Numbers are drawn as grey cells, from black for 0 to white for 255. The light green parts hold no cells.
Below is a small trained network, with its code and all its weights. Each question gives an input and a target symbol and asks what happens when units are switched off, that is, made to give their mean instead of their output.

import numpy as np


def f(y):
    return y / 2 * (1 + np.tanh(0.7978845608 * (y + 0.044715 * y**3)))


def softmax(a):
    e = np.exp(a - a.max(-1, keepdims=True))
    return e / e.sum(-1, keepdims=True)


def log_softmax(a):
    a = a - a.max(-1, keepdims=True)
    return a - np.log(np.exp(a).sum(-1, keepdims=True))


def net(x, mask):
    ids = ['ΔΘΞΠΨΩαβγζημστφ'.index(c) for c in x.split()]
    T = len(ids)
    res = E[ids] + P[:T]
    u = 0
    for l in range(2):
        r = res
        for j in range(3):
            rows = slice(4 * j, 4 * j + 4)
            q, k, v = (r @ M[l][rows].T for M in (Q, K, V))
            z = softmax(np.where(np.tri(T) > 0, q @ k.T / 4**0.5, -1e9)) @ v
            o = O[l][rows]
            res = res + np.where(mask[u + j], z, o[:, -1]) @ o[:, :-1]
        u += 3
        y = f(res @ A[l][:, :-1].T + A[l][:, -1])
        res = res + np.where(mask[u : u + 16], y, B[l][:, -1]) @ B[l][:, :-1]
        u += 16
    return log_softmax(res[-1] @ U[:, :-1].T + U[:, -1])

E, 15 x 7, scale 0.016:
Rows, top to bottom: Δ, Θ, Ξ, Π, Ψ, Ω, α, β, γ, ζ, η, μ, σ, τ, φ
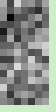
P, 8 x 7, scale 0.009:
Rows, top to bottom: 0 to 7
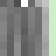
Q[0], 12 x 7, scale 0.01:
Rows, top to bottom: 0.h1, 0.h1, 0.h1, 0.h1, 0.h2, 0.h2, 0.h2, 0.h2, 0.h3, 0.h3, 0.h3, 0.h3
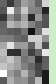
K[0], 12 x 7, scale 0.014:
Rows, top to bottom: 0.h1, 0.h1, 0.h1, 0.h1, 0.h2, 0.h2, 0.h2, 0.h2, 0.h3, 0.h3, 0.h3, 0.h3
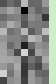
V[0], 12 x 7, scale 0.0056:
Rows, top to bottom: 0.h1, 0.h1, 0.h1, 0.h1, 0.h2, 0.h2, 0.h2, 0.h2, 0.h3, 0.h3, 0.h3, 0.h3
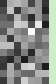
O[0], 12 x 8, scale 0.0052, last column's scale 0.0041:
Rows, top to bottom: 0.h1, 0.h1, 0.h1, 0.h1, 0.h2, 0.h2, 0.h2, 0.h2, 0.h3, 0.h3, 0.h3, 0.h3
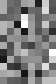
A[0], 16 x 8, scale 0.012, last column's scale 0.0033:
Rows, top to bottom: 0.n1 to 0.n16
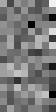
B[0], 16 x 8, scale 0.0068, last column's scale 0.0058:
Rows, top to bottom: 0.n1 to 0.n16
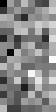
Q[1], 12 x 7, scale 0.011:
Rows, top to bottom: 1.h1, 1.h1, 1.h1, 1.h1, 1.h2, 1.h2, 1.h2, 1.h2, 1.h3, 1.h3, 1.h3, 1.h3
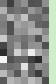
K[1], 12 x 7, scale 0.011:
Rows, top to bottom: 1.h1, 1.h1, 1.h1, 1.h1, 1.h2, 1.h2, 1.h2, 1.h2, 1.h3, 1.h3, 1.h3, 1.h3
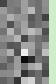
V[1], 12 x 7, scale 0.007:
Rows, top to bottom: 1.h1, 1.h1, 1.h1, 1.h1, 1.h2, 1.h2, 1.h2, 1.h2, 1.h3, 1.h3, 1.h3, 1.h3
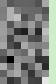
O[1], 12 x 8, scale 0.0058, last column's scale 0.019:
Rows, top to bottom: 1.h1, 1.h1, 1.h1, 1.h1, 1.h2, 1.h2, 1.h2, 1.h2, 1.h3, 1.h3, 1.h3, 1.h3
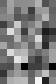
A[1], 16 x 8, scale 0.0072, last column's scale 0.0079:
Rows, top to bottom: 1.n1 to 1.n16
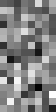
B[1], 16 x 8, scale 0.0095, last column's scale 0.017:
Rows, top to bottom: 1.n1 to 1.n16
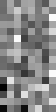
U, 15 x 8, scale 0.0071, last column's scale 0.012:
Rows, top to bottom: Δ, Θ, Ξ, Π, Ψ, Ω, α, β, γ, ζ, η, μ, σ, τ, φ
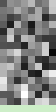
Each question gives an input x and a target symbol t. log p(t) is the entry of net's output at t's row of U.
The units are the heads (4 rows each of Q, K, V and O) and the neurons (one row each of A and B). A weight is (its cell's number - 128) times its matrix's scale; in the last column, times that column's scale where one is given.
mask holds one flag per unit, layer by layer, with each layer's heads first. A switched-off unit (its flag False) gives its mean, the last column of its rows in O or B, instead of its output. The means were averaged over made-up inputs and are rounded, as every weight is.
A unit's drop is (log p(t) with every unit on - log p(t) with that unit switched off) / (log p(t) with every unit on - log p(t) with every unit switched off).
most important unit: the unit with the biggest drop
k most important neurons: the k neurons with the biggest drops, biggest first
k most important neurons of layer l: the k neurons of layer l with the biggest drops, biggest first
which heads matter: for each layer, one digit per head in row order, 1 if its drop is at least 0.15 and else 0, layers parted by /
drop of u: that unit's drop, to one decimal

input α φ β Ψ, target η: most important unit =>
1.h2
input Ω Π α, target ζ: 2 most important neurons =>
1.n11, 0.n14
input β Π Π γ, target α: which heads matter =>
001 / 011
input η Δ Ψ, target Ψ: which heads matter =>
100 / 011
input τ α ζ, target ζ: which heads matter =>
001 / 010
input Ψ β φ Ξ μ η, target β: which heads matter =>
111 / 011
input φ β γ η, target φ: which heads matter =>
010 / 011
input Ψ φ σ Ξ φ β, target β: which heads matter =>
000 / 011
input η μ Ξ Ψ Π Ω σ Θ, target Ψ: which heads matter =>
110 / 011
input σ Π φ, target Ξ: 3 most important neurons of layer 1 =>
1.n9, 1.n1, 1.n15
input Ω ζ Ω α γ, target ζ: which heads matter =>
111 / 011
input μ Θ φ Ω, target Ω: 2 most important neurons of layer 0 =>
0.n6, 0.n12
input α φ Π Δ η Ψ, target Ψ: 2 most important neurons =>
1.n5, 0.n6
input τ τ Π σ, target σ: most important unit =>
1.n11
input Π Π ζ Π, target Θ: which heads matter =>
001 / 011
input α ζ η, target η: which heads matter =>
000 / 000
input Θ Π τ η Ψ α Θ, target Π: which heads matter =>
100 / 011
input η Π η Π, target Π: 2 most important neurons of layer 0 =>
0.n5, 0.n1
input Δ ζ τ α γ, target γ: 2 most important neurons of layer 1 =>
1.n9, 1.n7
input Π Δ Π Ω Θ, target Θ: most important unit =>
0.h3
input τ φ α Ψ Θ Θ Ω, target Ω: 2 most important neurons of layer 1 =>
1.n1, 1.n11
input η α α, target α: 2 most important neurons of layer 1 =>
1.n10, 1.n12
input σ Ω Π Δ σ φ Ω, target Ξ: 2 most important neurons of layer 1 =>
1.n9, 1.n15
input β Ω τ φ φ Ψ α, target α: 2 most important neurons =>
0.n11, 1.n9
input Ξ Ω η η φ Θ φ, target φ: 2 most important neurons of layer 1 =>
1.n12, 1.n7
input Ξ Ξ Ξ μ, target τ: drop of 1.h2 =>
0.1
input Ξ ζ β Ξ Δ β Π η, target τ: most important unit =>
1.n11
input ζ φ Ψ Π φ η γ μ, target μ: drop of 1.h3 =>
0.2
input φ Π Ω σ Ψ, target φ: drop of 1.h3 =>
0.2
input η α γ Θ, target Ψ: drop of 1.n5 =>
0.1
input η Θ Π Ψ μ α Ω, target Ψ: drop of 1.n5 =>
0.2
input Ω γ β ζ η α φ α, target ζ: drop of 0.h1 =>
0.1
